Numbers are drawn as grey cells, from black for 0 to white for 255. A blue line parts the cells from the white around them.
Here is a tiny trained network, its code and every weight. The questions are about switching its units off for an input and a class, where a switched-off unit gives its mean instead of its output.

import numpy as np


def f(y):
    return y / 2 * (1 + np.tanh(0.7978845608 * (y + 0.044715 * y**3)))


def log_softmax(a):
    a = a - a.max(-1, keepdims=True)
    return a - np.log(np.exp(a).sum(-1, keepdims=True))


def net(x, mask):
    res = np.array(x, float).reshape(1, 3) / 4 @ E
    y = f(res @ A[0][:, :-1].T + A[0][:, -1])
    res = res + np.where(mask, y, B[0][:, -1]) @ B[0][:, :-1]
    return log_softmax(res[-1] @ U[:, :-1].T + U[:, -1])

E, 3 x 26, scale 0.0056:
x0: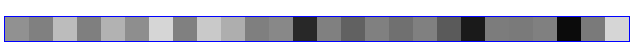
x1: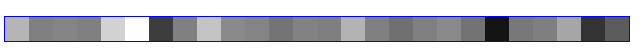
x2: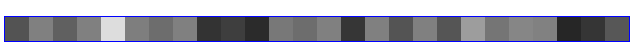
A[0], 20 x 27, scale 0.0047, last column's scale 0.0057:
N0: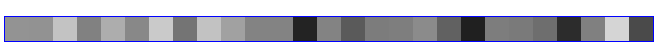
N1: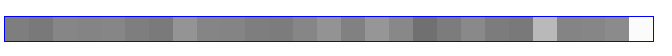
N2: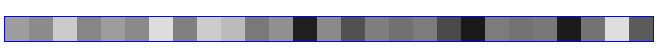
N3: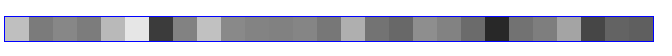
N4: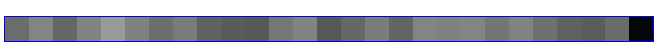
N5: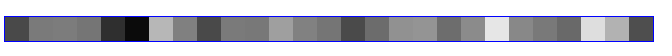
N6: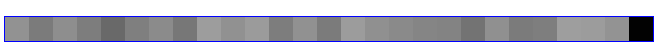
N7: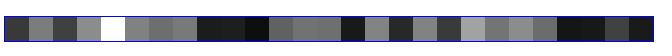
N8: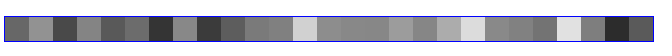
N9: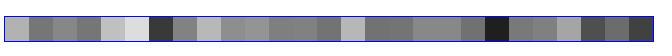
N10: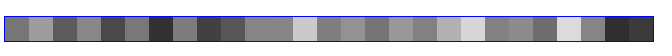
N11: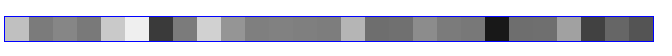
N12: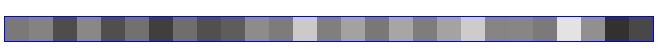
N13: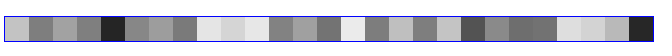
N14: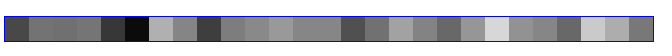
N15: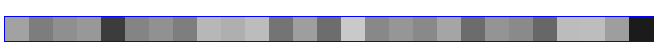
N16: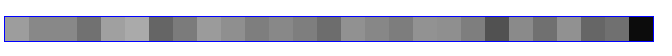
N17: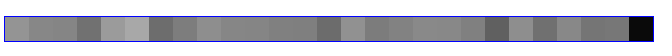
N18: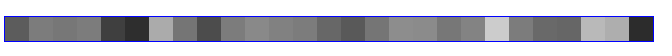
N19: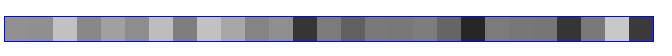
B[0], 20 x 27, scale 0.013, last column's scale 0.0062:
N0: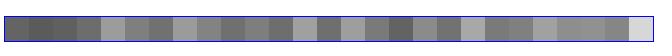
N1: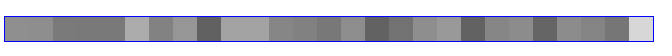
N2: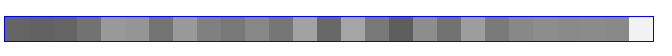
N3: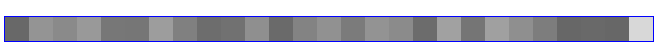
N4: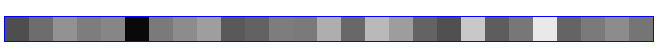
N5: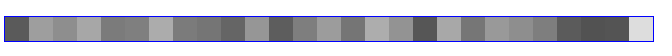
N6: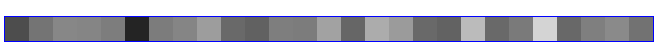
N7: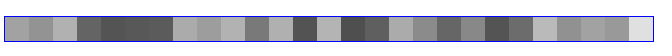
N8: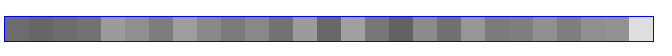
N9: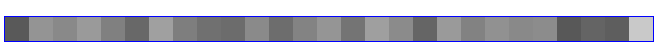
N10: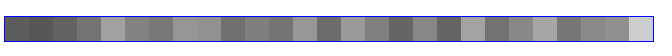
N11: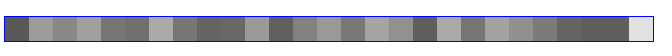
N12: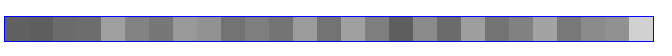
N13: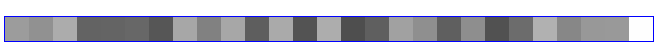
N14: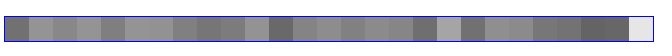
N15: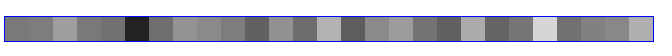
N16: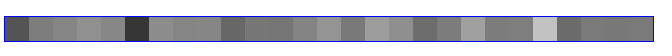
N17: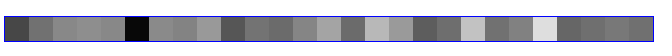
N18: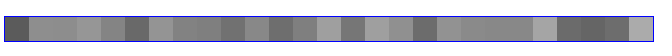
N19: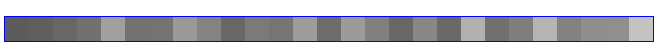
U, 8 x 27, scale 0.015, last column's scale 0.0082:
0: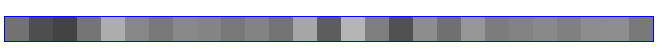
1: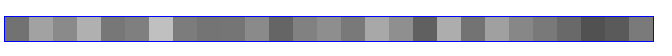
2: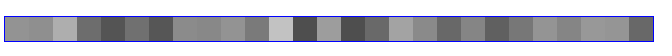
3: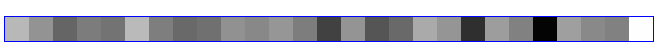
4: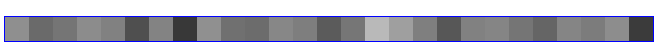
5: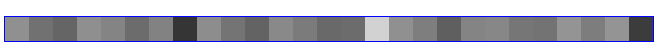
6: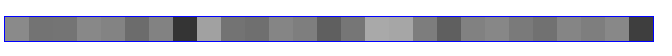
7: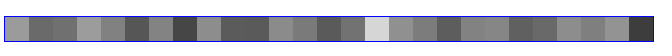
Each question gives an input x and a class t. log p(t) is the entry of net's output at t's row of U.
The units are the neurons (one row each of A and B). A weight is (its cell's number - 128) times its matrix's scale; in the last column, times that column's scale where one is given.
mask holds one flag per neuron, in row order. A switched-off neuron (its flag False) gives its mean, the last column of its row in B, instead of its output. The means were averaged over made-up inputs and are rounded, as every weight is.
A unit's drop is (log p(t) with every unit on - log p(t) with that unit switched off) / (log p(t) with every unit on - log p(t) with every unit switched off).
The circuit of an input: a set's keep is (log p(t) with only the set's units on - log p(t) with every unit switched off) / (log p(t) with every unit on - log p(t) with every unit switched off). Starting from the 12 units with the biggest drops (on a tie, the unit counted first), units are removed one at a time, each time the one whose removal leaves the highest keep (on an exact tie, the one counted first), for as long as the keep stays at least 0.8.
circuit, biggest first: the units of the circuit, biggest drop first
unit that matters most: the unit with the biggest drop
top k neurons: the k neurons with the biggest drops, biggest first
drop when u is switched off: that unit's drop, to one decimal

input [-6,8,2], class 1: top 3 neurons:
(N11, N3, N9)
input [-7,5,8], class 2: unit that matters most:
N7
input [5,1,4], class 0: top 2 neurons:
(N13, N2)
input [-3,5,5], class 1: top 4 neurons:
(N13, N11, N3, N9)
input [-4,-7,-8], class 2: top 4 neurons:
(N13, N15, N11, N3)
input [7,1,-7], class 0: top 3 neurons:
(N2, N0, N19)
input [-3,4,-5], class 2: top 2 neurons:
(N13, N5)
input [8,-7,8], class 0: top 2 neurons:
(N2, N0)
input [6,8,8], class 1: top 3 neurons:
(N11, N3, N13)
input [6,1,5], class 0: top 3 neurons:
(N2, N13, N0)
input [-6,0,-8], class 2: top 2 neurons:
(N13, N15)
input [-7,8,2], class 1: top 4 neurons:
(N11, N3, N9, N2)
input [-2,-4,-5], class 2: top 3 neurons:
(N13, N11, N3)
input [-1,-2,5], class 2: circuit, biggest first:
(N7)
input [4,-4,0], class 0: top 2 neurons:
(N11, N2)
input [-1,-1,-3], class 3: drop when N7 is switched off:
0.2
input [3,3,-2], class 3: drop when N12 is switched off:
0.1
